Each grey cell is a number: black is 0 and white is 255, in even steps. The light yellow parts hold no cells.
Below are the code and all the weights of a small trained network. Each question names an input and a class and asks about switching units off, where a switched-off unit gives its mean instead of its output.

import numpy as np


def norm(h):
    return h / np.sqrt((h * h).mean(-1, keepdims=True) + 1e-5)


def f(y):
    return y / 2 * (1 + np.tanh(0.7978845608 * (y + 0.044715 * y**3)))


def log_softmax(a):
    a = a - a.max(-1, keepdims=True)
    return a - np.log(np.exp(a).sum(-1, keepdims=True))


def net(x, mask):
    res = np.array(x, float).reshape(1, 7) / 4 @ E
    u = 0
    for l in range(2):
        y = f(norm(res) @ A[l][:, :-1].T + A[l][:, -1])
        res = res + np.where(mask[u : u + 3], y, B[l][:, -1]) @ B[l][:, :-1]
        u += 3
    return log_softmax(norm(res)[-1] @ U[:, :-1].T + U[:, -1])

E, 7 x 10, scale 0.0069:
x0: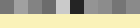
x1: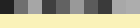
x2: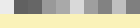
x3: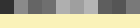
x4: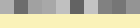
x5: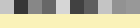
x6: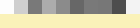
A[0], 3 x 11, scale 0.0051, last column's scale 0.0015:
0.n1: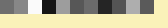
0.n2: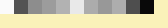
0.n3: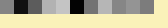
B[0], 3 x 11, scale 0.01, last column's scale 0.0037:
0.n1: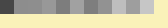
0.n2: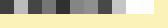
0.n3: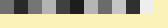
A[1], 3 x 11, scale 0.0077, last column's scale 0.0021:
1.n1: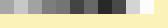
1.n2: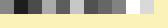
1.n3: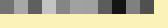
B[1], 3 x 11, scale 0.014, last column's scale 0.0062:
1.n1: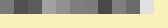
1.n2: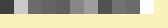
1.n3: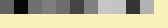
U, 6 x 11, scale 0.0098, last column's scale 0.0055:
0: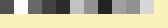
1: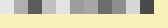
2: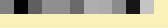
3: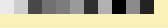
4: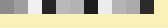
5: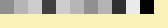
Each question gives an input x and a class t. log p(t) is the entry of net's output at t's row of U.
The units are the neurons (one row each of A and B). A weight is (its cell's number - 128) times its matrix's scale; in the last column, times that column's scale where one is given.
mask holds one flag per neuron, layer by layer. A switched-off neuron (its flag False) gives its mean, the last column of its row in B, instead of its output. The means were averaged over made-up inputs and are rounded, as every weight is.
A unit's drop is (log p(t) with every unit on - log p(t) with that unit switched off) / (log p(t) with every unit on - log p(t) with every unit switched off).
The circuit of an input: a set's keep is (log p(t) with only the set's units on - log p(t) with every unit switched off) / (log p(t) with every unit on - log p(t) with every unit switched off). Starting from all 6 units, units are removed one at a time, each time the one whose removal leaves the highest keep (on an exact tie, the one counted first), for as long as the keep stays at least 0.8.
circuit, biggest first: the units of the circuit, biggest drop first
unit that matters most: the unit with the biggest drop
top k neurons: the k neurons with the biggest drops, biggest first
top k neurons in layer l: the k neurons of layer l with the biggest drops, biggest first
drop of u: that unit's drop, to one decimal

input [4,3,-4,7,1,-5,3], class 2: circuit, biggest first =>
[1.n3 0.n2]
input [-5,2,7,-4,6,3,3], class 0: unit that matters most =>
1.n2
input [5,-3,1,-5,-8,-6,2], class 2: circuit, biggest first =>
[0.n2 1.n2]
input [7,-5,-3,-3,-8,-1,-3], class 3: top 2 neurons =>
[1.n3 1.n1]
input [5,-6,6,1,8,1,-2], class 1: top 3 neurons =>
[0.n2 1.n3 1.n2]
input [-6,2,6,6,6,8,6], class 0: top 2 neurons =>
[1.n2 0.n2]
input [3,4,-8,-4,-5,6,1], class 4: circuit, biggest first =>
[1.n2 0.n2 1.n3]
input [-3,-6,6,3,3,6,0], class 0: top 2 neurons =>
[0.n2 1.n2]
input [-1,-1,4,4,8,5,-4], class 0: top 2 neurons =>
[0.n2 1.n3]
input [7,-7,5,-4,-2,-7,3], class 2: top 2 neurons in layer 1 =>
[1.n3 1.n1]
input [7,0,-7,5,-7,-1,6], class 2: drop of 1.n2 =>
0.3
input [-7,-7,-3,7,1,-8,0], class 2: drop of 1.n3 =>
0.4
